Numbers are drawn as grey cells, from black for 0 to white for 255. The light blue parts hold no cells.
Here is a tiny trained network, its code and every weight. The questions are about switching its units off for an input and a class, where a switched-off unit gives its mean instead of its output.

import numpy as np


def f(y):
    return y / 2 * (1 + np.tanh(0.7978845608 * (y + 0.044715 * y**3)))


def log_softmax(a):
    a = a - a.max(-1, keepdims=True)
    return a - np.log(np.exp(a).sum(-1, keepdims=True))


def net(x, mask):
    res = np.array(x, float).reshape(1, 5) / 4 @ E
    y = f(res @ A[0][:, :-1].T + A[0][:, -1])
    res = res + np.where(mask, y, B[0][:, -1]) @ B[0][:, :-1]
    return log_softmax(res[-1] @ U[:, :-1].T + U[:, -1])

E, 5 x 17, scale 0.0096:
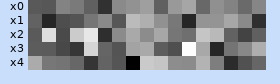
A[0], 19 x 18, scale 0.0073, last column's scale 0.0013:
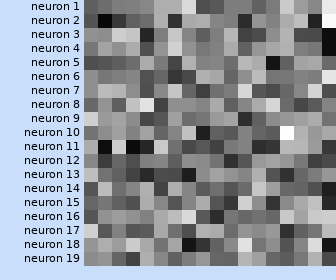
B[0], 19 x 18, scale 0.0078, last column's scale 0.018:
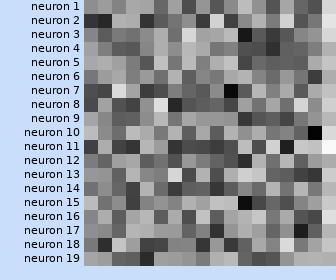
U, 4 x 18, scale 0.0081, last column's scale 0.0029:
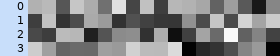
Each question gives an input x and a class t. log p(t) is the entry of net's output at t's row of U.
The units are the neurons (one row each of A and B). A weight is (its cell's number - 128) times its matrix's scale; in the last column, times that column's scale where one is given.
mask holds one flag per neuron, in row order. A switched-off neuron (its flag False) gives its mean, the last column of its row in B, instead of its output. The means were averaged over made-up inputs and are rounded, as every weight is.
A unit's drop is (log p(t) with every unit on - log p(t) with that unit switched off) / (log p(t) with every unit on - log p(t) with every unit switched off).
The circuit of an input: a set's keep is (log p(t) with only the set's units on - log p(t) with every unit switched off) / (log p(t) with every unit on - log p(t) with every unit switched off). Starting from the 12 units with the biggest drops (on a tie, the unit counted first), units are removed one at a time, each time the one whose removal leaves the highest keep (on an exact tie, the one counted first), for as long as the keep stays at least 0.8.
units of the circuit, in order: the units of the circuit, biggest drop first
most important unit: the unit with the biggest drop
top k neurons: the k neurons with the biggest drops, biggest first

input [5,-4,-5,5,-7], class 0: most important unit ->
neuron 10
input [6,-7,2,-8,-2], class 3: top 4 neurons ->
neuron 3; neuron 2; neuron 9; neuron 4
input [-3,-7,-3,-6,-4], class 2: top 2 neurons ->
neuron 7; neuron 18
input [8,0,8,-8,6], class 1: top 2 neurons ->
neuron 8; neuron 14
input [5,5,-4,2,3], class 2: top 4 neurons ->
neuron 2; neuron 8; neuron 12; neuron 14
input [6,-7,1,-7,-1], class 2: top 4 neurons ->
neuron 18; neuron 7; neuron 15; neuron 5
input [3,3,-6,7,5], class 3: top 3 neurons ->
neuron 15; neuron 5; neuron 8
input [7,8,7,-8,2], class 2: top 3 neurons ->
neuron 2; neuron 11; neuron 15
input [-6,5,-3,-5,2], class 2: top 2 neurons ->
neuron 2; neuron 15
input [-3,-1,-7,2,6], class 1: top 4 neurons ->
neuron 11; neuron 10; neuron 16; neuron 1
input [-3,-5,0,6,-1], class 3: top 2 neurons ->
neuron 15; neuron 2
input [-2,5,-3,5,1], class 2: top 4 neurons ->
neuron 2; neuron 3; neuron 12; neuron 9
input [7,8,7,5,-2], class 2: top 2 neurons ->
neuron 2; neuron 11
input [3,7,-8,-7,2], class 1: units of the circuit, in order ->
neuron 11
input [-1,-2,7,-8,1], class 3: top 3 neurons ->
neuron 11; neuron 3; neuron 4
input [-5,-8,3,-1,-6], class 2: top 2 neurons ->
neuron 18; neuron 7
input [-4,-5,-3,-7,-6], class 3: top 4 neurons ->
neuron 3; neuron 9; neuron 4; neuron 13
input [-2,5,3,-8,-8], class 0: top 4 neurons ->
neuron 16; neuron 1; neuron 10; neuron 15
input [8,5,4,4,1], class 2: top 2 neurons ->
neuron 11; neuron 2
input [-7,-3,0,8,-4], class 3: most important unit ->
neuron 15
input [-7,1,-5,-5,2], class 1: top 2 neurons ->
neuron 11; neuron 15
